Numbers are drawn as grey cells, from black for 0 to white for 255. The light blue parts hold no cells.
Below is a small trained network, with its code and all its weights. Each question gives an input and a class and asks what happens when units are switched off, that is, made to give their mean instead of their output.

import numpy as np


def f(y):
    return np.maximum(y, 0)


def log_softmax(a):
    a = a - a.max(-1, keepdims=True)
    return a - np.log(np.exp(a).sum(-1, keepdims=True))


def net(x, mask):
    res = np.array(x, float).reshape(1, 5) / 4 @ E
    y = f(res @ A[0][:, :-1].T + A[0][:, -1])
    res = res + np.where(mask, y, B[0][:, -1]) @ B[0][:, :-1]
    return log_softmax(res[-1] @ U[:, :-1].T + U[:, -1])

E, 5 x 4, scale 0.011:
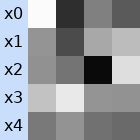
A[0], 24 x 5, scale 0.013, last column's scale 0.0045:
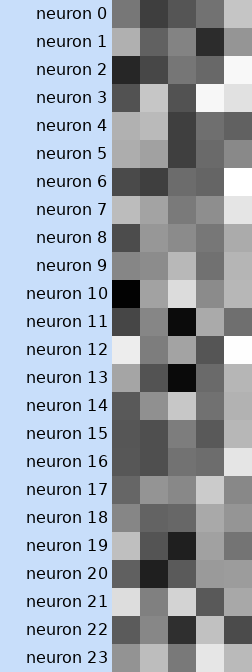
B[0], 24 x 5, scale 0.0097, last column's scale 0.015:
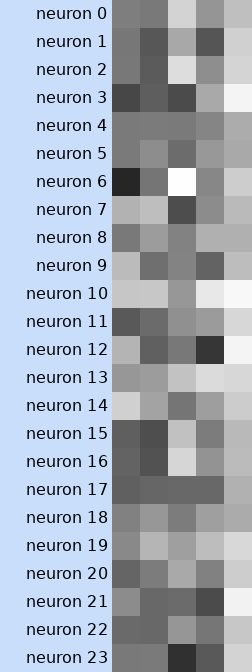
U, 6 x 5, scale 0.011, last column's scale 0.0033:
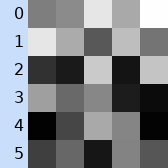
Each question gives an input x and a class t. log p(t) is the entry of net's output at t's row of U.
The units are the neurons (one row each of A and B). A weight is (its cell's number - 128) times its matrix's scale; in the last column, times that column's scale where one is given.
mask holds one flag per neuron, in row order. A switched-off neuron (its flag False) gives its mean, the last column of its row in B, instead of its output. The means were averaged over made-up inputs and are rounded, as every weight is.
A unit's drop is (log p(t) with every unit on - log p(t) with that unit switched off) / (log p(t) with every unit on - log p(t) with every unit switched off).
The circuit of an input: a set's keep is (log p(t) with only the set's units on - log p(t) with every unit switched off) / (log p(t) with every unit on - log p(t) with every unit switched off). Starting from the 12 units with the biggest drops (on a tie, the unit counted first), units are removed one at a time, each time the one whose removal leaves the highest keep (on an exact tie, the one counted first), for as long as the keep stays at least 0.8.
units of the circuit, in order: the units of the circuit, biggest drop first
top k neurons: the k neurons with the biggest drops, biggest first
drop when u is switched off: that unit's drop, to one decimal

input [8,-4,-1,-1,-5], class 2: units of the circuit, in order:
[neuron 10]
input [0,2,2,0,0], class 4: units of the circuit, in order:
[neuron 10; neuron 14]
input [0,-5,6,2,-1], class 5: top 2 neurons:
[neuron 10; neuron 3]
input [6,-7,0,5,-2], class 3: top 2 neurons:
[neuron 10; neuron 12]
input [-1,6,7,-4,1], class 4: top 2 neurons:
[neuron 10; neuron 3]
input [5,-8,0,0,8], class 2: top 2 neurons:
[neuron 10; neuron 1]
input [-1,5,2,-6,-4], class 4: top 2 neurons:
[neuron 10; neuron 14]
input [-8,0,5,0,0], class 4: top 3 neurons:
[neuron 11; neuron 22; neuron 7]
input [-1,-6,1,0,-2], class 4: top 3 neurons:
[neuron 10; neuron 14; neuron 19]
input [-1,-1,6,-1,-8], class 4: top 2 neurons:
[neuron 10; neuron 3]
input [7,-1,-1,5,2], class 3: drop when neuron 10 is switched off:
0.1
